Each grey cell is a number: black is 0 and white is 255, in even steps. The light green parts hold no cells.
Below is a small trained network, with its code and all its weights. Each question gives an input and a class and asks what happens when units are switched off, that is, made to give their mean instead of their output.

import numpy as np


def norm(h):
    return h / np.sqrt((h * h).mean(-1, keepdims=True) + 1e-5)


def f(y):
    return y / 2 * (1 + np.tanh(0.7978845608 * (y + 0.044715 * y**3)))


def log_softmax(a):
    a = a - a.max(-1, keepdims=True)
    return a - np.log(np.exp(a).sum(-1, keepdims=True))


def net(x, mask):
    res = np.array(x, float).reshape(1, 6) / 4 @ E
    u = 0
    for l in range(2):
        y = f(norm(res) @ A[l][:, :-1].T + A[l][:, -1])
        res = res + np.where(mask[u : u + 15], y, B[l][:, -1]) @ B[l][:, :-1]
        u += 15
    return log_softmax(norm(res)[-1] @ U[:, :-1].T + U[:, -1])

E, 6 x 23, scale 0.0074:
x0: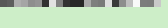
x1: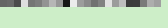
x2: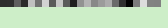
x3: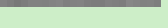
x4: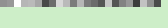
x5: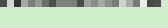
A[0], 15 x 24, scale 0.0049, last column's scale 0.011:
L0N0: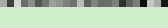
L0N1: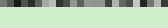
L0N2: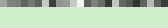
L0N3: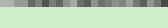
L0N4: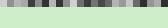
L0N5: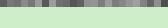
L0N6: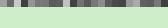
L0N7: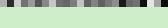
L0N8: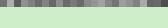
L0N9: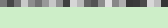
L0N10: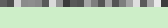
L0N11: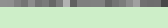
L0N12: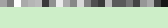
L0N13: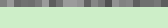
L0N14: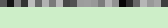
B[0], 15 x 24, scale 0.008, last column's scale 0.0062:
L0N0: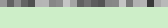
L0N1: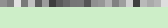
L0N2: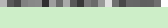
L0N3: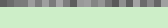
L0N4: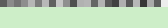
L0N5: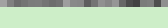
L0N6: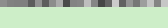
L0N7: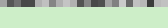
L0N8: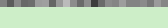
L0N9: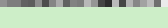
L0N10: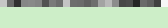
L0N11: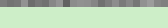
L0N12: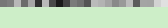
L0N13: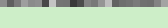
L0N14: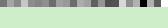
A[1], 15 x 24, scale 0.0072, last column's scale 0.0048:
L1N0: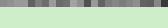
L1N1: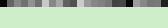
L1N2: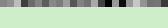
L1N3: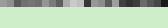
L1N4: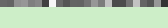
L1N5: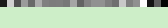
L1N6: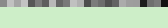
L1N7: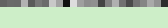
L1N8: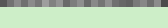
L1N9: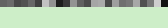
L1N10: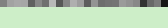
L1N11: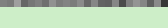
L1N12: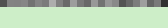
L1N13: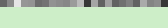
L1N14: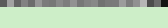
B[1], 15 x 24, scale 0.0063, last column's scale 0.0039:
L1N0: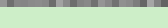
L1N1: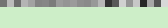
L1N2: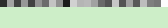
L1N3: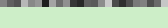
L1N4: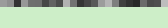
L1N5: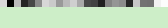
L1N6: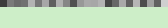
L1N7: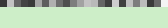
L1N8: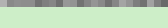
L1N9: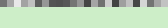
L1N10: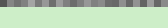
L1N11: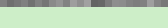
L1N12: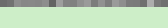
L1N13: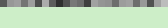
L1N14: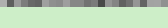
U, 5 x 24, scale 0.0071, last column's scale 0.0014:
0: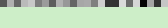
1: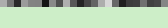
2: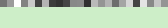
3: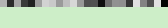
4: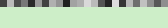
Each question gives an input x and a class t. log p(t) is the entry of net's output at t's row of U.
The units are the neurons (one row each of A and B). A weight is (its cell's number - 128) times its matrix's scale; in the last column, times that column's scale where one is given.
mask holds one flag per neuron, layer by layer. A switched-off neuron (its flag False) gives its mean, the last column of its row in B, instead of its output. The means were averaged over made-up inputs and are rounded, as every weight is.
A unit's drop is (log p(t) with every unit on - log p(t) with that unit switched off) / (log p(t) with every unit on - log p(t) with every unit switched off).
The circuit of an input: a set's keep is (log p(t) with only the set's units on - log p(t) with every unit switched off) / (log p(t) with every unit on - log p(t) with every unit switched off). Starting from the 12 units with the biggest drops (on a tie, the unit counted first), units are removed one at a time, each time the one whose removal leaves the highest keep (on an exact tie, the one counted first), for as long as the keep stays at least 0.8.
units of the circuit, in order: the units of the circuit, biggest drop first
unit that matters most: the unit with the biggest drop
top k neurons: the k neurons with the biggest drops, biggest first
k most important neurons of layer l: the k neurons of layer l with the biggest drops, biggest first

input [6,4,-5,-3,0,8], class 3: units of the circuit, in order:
(L1N5)
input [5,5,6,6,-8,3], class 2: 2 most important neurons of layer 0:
(L0N1; L0N4)
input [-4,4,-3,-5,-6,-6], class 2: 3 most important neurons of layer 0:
(L0N1; L0N10; L0N14)
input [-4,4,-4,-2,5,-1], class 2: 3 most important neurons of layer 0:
(L0N12; L0N14; L0N10)
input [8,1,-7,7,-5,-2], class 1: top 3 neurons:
(L0N10; L0N14; L1N4)
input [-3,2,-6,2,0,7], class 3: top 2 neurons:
(L1N5; L0N14)
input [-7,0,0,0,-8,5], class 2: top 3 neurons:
(L0N1; L1N9; L0N10)
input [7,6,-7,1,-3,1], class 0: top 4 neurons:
(L0N4; L0N2; L1N6; L0N13)
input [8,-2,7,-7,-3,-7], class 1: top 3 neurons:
(L0N10; L0N4; L1N4)
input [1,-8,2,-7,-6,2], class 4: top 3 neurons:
(L1N2; L0N6; L0N12)
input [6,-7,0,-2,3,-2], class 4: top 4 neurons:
(L0N6; L1N2; L0N2; L0N13)
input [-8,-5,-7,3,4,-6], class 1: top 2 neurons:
(L0N2; L0N14)
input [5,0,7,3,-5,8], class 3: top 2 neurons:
(L1N5; L0N4)
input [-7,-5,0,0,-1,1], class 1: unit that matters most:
L0N2
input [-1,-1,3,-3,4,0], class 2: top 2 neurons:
(L0N12; L0N4)
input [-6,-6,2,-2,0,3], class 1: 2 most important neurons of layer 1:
(L1N3; L1N7)
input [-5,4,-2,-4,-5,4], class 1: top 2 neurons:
(L0N12; L0N2)
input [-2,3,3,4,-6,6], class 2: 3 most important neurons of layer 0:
(L0N1; L0N7; L0N0)
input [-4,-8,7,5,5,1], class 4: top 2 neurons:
(L1N2; L0N6)
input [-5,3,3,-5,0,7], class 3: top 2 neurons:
(L1N5; L0N10)
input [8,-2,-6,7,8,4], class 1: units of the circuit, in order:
(L1N4)
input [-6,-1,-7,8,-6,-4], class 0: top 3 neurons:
(L0N4; L0N10; L0N12)
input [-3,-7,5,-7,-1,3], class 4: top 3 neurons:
(L1N2; L0N4; L0N6)
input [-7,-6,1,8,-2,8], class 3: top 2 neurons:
(L1N5; L0N10)
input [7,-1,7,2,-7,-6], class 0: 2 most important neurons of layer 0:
(L0N14; L0N2)
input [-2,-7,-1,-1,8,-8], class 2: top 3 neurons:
(L0N12; L1N13; L1N5)
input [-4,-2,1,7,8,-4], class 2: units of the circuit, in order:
(L0N12)
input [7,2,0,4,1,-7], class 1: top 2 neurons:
(L0N10; L1N4)
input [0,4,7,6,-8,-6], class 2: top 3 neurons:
(L0N1; L1N9; L0N4)
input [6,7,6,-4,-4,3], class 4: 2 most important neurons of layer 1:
(L1N7; L1N6)
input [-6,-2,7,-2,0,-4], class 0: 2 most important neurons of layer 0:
(L0N14; L0N10)
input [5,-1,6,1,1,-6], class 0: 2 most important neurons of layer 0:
(L0N14; L0N2)
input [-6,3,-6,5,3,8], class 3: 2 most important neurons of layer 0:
(L0N14; L0N10)
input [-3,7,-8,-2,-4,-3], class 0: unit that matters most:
L0N4
